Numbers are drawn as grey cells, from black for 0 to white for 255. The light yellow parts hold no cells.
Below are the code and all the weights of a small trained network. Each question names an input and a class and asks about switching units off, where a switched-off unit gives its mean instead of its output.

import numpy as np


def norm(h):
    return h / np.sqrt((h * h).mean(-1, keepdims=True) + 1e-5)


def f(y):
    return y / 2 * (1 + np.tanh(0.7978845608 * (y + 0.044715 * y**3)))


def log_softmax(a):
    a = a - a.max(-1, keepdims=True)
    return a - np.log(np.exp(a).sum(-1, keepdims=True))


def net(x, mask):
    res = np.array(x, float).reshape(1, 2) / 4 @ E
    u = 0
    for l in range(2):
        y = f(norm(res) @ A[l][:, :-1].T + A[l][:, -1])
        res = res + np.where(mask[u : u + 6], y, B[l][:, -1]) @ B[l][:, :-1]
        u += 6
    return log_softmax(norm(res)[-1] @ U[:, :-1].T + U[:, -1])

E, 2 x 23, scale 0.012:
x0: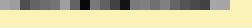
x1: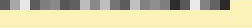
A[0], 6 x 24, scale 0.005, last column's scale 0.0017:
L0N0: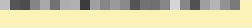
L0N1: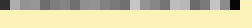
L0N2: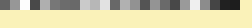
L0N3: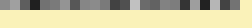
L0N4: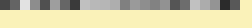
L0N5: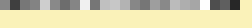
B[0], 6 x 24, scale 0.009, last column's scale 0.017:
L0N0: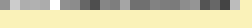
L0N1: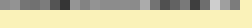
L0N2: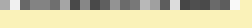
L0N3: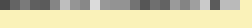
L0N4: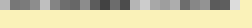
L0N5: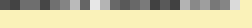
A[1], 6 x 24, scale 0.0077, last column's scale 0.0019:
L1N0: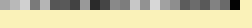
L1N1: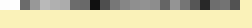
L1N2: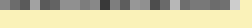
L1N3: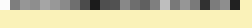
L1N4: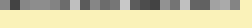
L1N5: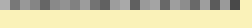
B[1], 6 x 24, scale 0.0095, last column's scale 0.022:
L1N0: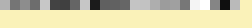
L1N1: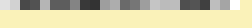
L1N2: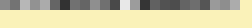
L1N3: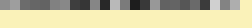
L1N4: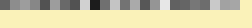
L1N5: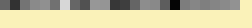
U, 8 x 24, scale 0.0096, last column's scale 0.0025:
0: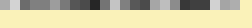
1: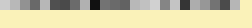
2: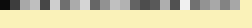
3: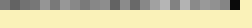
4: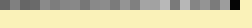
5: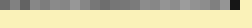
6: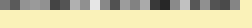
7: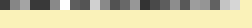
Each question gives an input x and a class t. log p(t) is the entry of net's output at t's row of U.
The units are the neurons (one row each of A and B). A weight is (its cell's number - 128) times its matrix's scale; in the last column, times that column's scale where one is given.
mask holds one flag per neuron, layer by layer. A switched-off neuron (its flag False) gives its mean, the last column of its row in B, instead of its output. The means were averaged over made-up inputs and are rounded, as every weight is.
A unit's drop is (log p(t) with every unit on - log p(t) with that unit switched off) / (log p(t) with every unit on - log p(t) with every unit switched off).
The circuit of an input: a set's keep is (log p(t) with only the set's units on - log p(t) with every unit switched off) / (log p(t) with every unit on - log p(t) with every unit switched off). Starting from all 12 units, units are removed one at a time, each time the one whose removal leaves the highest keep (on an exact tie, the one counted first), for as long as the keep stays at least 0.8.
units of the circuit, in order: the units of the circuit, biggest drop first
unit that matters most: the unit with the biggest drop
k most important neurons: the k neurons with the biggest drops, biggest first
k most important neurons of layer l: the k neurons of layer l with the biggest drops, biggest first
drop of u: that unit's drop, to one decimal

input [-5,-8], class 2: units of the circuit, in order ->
L0N2, L1N1
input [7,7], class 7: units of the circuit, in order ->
L0N3, L1N1
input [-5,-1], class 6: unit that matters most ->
L0N5
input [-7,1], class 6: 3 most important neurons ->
L0N5, L1N1, L0N0
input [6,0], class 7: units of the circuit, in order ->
L0N3, L0N2, L1N1
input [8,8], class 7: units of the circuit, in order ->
L0N3, L1N1
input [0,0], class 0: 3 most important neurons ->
L0N3, L0N5, L0N4
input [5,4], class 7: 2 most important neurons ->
L0N3, L1N1
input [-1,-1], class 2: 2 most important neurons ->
L0N2, L1N1
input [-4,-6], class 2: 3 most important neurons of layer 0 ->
L0N2, L0N4, L0N5
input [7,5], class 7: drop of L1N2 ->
0.0
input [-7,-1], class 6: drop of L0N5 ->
0.8
